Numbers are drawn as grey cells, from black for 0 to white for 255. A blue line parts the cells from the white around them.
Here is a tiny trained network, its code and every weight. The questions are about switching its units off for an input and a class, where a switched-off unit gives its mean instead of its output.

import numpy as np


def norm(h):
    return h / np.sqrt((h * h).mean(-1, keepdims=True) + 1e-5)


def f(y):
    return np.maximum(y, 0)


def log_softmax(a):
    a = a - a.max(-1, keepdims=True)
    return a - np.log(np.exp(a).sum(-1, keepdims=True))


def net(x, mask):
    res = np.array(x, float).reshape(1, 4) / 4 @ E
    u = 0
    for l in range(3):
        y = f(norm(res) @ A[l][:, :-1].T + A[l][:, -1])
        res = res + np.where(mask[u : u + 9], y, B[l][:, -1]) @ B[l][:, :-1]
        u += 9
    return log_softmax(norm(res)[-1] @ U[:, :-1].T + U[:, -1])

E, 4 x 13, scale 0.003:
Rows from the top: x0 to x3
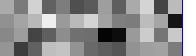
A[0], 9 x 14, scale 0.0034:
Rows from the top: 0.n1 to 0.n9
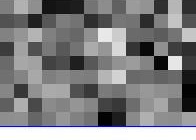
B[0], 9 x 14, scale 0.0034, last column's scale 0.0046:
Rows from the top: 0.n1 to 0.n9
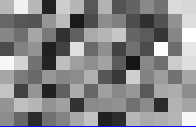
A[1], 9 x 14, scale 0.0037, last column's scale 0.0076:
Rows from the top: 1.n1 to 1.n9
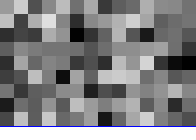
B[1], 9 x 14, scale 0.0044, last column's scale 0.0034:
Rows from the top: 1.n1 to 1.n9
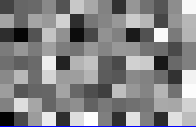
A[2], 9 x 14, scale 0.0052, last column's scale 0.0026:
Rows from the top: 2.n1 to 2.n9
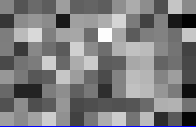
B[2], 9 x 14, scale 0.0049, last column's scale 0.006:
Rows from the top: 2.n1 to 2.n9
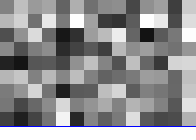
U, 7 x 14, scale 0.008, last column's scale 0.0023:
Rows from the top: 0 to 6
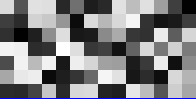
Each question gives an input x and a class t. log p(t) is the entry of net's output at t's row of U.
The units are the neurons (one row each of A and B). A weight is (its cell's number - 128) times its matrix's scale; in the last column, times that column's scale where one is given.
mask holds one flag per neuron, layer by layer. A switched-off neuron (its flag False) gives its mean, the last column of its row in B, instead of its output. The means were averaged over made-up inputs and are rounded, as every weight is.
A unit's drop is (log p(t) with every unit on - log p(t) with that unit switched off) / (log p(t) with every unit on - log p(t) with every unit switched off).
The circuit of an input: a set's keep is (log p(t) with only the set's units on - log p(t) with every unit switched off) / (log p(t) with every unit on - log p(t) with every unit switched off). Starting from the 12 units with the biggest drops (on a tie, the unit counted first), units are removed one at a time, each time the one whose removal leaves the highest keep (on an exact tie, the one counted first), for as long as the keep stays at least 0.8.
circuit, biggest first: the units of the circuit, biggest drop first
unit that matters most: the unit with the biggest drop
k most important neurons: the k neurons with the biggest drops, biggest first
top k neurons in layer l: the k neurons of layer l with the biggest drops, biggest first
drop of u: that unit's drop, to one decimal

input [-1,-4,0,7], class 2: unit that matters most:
0.n2
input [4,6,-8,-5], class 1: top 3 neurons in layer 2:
2.n9; 2.n3; 2.n1
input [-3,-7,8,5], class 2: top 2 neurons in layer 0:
0.n2; 0.n1
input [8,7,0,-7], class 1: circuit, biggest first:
2.n9; 0.n4
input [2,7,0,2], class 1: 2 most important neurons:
0.n9; 1.n2
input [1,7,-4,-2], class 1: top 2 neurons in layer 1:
1.n2; 1.n1
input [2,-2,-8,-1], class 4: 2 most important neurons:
2.n2; 0.n4
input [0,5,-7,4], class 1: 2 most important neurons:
1.n2; 2.n9
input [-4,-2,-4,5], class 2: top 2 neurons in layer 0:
0.n3; 0.n2
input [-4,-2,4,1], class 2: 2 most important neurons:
0.n2; 1.n3
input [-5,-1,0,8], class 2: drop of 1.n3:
0.2
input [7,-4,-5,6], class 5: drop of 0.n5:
0.1
